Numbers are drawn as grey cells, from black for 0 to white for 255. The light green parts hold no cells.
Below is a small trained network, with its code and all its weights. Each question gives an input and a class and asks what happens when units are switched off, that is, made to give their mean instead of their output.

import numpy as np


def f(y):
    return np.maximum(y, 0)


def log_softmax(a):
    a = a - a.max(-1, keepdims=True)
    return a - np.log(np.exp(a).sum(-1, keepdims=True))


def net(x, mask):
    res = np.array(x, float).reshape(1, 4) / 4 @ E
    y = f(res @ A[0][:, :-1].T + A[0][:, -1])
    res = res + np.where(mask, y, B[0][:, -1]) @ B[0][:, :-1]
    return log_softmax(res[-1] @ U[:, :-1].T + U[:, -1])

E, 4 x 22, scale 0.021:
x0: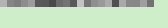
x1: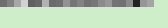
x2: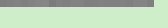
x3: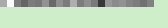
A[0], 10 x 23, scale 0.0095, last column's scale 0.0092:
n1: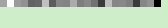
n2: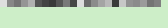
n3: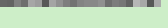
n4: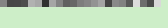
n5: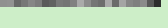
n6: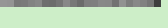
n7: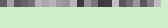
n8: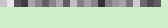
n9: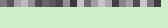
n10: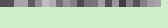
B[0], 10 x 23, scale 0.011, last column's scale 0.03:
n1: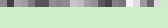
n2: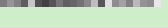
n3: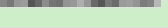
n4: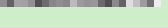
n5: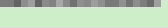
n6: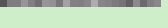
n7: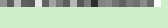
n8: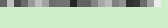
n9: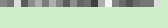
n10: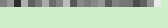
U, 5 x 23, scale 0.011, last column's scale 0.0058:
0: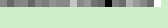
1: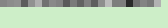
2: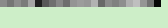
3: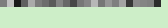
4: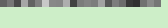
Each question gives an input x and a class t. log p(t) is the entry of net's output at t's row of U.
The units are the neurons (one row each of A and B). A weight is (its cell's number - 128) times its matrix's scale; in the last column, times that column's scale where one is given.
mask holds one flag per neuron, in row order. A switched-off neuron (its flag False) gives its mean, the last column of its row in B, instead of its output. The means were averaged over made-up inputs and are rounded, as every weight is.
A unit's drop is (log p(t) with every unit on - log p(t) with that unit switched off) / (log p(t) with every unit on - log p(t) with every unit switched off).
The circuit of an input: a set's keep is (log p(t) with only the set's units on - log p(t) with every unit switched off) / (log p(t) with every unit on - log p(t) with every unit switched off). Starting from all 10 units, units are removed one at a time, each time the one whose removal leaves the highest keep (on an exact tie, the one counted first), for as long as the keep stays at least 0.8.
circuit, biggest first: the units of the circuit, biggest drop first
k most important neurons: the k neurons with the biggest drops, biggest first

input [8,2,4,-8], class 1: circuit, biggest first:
(n9)
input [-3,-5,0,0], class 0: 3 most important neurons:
(n4 n9 n2)
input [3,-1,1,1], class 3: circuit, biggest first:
(n1 n7)
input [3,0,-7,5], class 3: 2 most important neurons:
(n8 n4)
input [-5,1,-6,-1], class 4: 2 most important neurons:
(n1 n4)
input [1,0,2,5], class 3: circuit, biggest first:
(n8 n9)
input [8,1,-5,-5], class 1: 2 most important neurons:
(n9 n1)
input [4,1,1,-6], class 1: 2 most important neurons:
(n9 n1)
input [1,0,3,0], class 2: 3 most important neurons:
(n8 n7 n9)
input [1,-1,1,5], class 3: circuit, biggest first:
(n8 n9)
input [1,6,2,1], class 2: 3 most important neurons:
(n8 n7 n1)
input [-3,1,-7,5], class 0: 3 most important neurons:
(n1 n9 n2)
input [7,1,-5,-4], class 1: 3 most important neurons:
(n9 n1 n4)
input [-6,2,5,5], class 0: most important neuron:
(n1)
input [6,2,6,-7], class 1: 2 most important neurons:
(n9 n1)
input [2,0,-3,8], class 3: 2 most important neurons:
(n8 n4)
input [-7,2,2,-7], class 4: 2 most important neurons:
(n10 n1)
